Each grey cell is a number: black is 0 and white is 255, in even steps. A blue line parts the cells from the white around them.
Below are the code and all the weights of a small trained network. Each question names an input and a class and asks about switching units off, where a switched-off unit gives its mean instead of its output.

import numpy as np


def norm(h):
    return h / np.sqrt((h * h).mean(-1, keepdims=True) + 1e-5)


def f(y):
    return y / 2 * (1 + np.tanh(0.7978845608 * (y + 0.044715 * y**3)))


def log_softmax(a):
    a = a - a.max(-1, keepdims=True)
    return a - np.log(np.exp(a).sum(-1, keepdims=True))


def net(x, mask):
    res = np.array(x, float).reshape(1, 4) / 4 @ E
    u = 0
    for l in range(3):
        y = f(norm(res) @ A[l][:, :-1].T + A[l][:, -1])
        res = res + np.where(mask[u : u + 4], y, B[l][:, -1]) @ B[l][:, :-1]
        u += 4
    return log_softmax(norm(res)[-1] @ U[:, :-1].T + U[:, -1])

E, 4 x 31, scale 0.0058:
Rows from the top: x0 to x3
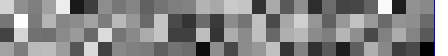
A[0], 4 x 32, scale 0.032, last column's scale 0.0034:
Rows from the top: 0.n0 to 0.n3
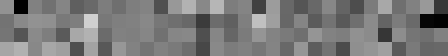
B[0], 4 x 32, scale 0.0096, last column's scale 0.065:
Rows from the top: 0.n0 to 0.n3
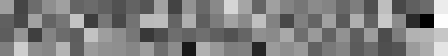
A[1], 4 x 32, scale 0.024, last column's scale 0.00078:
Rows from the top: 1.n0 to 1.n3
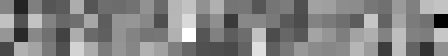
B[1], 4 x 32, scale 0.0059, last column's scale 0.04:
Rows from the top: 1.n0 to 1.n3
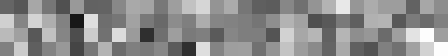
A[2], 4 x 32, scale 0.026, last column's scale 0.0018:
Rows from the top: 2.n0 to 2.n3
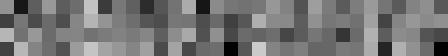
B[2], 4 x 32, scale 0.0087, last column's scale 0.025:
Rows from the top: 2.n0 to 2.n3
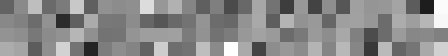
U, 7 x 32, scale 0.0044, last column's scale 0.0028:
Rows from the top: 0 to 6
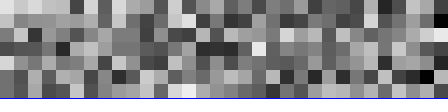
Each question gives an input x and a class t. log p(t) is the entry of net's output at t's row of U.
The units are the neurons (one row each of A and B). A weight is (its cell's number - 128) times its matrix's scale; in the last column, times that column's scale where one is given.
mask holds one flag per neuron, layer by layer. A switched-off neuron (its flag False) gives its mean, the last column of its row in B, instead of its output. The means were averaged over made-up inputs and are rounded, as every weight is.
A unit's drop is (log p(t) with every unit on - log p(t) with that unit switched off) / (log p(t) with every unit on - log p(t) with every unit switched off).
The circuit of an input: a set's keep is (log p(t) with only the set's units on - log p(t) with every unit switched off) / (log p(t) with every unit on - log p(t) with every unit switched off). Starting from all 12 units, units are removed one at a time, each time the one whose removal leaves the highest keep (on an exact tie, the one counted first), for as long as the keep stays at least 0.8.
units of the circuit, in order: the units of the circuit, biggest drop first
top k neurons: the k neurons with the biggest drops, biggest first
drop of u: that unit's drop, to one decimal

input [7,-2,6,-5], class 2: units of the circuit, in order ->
[0.n1]
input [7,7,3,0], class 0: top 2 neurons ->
[0.n1 0.n2]
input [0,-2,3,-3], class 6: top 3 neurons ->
[0.n0 0.n2 0.n3]
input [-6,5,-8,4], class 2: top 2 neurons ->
[0.n2 0.n0]
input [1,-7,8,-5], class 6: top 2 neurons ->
[0.n0 0.n3]
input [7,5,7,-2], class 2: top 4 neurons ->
[0.n1 2.n0 0.n0 0.n3]
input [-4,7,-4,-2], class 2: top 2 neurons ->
[0.n0 2.n3]
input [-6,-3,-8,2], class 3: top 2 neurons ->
[0.n2 2.n1]
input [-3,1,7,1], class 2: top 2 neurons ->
[0.n0 0.n3]
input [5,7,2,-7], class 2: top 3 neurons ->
[0.n0 2.n0 0.n3]
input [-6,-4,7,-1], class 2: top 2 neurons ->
[0.n0 2.n3]
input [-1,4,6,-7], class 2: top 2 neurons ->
[0.n0 0.n3]
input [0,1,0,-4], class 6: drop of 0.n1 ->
0.6
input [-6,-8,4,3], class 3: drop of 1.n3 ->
0.0
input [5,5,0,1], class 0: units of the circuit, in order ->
[0.n3]
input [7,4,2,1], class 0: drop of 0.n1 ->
0.2
